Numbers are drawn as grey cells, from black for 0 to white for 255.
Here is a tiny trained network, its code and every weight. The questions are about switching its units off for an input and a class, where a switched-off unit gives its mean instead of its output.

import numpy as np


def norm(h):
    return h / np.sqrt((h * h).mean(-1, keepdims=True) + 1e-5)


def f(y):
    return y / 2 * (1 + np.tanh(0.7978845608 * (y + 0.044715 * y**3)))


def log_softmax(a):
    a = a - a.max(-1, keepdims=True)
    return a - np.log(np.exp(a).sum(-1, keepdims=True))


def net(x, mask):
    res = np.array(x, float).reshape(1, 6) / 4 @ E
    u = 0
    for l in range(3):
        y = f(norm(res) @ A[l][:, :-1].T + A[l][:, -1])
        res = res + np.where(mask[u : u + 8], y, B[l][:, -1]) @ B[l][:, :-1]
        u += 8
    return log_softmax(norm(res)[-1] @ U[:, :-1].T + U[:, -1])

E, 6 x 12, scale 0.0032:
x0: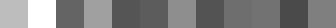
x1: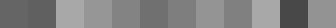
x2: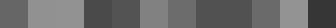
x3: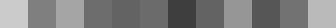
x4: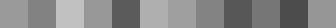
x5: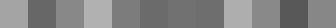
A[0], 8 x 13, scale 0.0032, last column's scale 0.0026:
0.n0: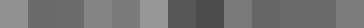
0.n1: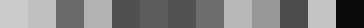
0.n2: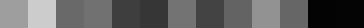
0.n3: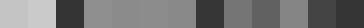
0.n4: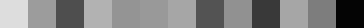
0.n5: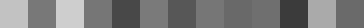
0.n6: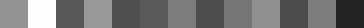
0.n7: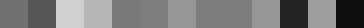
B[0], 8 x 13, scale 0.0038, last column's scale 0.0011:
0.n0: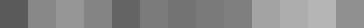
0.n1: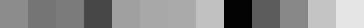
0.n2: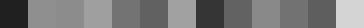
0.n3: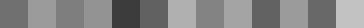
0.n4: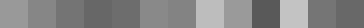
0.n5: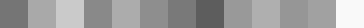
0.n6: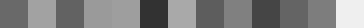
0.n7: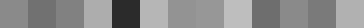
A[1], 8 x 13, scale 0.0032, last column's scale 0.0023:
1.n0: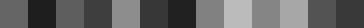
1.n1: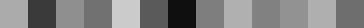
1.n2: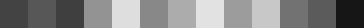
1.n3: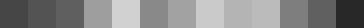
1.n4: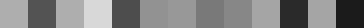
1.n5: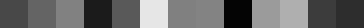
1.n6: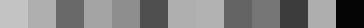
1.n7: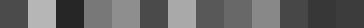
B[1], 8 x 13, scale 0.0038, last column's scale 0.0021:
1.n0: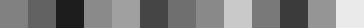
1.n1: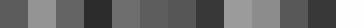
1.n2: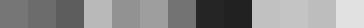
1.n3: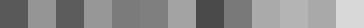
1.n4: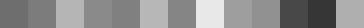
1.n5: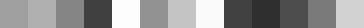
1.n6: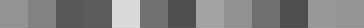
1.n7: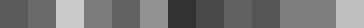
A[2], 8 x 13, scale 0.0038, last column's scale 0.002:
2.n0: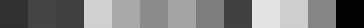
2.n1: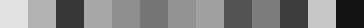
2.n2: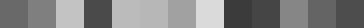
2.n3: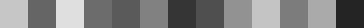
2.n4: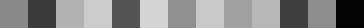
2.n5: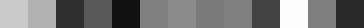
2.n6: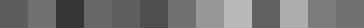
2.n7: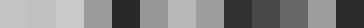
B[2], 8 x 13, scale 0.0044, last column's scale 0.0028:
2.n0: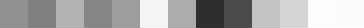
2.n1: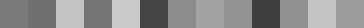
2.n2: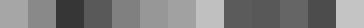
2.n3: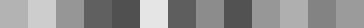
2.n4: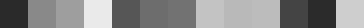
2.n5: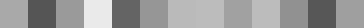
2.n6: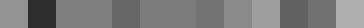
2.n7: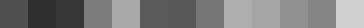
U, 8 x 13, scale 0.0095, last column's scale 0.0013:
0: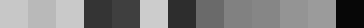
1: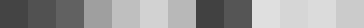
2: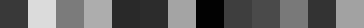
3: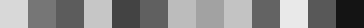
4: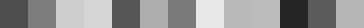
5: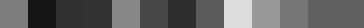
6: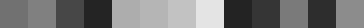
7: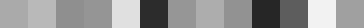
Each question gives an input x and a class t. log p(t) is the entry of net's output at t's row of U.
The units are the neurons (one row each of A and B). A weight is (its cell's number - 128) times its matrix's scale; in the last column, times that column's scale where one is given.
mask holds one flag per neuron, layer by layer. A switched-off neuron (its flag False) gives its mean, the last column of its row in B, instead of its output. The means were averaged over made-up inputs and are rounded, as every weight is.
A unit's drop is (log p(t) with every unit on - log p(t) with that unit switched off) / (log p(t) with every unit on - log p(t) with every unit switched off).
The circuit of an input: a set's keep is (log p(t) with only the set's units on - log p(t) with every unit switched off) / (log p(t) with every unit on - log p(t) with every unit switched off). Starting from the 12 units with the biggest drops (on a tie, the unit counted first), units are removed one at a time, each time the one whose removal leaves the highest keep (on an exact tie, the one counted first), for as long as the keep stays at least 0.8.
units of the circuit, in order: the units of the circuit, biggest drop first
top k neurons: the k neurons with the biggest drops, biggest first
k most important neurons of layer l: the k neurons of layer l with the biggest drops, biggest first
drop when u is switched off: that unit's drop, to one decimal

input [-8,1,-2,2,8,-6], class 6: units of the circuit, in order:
2.n2
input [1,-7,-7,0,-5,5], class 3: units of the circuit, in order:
2.n5, 0.n4
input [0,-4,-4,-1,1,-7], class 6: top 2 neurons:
1.n5, 2.n2
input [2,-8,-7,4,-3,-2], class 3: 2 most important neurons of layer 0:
0.n4, 0.n3
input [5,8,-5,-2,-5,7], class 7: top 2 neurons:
0.n1, 2.n1
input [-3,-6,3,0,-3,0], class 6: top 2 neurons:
1.n5, 0.n6
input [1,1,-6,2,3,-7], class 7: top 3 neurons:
2.n1, 1.n6, 1.n7
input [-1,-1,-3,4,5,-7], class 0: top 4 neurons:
0.n5, 0.n1, 2.n3, 1.n5
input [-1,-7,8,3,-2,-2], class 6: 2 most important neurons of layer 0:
0.n6, 0.n7
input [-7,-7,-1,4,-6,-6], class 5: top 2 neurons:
1.n0, 0.n1
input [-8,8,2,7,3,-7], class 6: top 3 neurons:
2.n2, 1.n5, 2.n0
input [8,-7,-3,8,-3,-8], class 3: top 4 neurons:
2.n5, 0.n3, 1.n5, 0.n4
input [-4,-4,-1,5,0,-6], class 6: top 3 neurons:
1.n5, 0.n6, 2.n7
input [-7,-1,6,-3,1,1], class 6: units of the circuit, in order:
1.n5
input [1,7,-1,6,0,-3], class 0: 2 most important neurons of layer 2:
2.n3, 2.n5
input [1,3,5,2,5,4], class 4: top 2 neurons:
1.n4, 2.n4
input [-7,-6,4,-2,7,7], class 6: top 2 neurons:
1.n5, 2.n2
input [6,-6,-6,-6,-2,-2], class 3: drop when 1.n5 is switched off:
0.2
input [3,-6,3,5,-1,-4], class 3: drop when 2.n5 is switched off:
1.1
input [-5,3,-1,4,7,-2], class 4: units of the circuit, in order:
2.n4
